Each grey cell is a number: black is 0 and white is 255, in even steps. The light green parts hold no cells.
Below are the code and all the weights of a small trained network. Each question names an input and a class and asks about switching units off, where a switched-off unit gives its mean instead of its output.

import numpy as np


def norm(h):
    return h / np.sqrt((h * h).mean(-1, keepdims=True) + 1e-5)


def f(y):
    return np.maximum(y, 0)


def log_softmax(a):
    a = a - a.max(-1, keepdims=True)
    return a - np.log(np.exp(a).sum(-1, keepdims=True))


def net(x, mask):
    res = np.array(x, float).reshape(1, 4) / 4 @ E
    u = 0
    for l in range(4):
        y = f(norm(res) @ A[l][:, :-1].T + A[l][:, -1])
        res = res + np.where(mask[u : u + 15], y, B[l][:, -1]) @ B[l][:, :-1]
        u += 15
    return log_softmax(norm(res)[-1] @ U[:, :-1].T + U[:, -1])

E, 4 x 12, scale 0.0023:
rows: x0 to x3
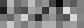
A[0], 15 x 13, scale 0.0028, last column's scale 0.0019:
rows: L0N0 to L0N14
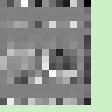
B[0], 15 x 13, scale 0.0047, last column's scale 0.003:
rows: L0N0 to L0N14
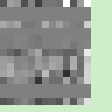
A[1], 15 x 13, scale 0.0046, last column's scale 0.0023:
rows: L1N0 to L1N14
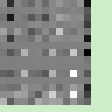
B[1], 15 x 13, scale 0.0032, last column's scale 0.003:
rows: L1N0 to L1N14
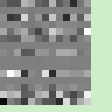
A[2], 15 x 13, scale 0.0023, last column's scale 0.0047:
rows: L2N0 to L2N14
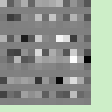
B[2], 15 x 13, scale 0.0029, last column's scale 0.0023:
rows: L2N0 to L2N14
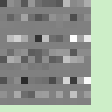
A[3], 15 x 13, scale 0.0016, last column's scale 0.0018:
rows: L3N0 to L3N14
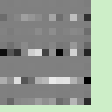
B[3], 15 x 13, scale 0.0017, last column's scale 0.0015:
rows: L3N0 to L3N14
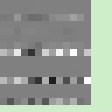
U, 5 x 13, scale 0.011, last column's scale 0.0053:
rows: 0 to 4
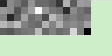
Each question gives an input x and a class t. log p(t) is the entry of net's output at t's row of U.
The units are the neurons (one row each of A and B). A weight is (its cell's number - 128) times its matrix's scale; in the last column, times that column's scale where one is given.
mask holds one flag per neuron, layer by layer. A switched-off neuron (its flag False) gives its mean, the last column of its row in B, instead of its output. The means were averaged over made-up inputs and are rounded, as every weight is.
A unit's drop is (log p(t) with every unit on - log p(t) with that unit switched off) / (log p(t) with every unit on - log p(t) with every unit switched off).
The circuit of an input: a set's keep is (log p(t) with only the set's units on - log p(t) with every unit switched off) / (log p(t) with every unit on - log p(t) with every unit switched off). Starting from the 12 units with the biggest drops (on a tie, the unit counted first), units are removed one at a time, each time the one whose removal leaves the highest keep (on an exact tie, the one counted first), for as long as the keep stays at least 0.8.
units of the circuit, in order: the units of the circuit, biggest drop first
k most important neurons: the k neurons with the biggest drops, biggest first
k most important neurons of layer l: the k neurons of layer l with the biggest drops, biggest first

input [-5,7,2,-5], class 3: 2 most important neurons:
L1N10, L0N10
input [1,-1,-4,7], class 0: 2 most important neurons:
L0N14, L1N13
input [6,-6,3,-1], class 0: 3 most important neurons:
L0N0, L0N7, L0N3
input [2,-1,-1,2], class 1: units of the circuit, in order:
L0N0, L0N7
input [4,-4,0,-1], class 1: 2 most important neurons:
L0N7, L0N9
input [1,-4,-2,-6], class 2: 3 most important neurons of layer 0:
L0N3, L0N10, L0N0
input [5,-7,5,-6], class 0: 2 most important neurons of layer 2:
L2N11, L2N5
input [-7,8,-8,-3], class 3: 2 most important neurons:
L0N10, L2N5
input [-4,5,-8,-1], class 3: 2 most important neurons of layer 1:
L1N14, L1N0
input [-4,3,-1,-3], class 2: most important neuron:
L0N9
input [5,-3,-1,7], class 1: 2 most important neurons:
L0N0, L0N7
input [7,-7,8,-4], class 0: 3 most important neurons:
L0N0, L0N7, L2N11
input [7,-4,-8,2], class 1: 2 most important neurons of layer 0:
L0N0, L0N9
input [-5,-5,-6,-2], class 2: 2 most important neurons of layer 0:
L0N10, L0N3
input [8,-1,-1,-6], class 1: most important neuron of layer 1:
L1N14
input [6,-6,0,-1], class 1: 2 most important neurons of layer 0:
L0N7, L0N9
